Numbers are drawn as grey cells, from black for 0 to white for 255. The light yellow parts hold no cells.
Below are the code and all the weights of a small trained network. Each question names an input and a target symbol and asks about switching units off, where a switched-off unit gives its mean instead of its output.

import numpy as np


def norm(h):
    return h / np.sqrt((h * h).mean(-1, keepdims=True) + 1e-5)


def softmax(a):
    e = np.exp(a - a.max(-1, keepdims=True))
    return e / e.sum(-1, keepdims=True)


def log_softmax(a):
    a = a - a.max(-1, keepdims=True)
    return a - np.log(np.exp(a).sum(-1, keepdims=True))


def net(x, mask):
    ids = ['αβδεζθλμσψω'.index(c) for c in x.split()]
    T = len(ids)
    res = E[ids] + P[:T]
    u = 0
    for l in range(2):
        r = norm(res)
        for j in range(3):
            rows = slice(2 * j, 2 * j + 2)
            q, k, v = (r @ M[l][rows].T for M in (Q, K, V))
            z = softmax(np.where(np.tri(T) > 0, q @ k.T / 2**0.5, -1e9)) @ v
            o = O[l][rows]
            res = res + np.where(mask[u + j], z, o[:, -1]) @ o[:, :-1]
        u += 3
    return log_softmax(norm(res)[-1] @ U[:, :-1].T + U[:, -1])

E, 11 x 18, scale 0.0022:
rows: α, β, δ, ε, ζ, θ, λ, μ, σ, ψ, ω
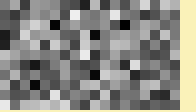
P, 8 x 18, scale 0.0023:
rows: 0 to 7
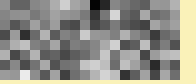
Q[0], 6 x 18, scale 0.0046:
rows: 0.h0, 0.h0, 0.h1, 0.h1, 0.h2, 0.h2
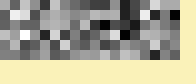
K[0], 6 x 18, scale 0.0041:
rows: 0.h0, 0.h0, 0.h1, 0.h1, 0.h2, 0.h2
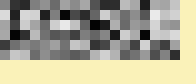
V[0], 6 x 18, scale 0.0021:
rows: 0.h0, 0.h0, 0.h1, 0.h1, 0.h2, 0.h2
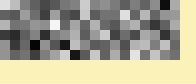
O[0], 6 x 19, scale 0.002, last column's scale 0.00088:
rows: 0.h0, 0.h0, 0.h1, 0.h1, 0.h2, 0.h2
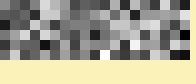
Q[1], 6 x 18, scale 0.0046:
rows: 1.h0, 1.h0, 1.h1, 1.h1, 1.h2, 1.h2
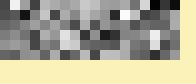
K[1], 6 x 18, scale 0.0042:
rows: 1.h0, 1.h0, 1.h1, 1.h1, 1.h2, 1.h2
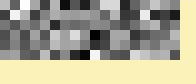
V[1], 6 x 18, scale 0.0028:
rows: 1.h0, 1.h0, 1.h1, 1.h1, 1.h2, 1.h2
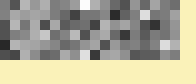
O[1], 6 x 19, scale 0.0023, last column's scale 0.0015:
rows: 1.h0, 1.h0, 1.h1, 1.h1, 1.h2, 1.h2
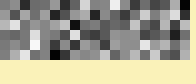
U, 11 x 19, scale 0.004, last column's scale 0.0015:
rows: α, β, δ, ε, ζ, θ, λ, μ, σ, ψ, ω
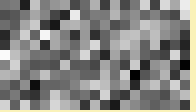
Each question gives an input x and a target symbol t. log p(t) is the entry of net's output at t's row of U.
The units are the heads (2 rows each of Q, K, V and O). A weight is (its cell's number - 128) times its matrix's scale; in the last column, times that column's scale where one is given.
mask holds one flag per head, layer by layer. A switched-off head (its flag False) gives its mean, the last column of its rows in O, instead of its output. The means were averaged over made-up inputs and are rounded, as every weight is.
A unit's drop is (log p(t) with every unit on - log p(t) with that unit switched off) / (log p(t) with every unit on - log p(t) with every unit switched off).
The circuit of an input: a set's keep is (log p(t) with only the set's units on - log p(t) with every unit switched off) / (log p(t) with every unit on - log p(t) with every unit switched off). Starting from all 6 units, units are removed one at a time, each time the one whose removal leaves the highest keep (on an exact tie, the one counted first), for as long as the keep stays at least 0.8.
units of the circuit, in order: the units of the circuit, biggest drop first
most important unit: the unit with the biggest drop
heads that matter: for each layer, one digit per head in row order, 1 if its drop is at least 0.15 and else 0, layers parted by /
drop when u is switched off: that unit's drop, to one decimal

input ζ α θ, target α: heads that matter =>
000 / 001
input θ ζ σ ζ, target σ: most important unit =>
1.h1
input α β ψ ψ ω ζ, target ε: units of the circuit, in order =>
0.h1; 0.h0
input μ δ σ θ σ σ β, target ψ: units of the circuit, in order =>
0.h2; 0.h1
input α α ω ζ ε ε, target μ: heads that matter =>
001 / 000
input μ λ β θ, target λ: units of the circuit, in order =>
0.h2; 1.h0
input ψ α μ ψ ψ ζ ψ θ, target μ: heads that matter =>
101 / 000
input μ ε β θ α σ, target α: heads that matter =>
100 / 000
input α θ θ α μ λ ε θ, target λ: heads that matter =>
001 / 000
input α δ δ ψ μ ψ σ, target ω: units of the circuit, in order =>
1.h0; 0.h1
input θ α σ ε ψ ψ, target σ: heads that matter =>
100 / 010
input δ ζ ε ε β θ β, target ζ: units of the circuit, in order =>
1.h0; 0.h2
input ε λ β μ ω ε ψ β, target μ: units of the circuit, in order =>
0.h2; 0.h0
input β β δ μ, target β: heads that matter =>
000 / 010
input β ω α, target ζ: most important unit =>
1.h0
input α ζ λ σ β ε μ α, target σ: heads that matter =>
100 / 000
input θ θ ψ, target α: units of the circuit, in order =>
0.h0; 0.h1
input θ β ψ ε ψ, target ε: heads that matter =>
010 / 000
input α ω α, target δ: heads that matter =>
100 / 100
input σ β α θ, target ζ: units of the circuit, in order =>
1.h0
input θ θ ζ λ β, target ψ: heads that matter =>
001 / 001
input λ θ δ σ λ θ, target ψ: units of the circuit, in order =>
0.h2; 1.h2
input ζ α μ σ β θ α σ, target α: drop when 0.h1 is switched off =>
0.2
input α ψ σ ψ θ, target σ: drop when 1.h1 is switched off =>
0.8
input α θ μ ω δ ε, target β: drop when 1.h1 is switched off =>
0.6
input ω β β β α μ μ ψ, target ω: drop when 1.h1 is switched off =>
0.0
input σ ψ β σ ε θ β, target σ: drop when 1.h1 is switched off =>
0.2
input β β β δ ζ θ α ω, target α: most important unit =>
0.h0
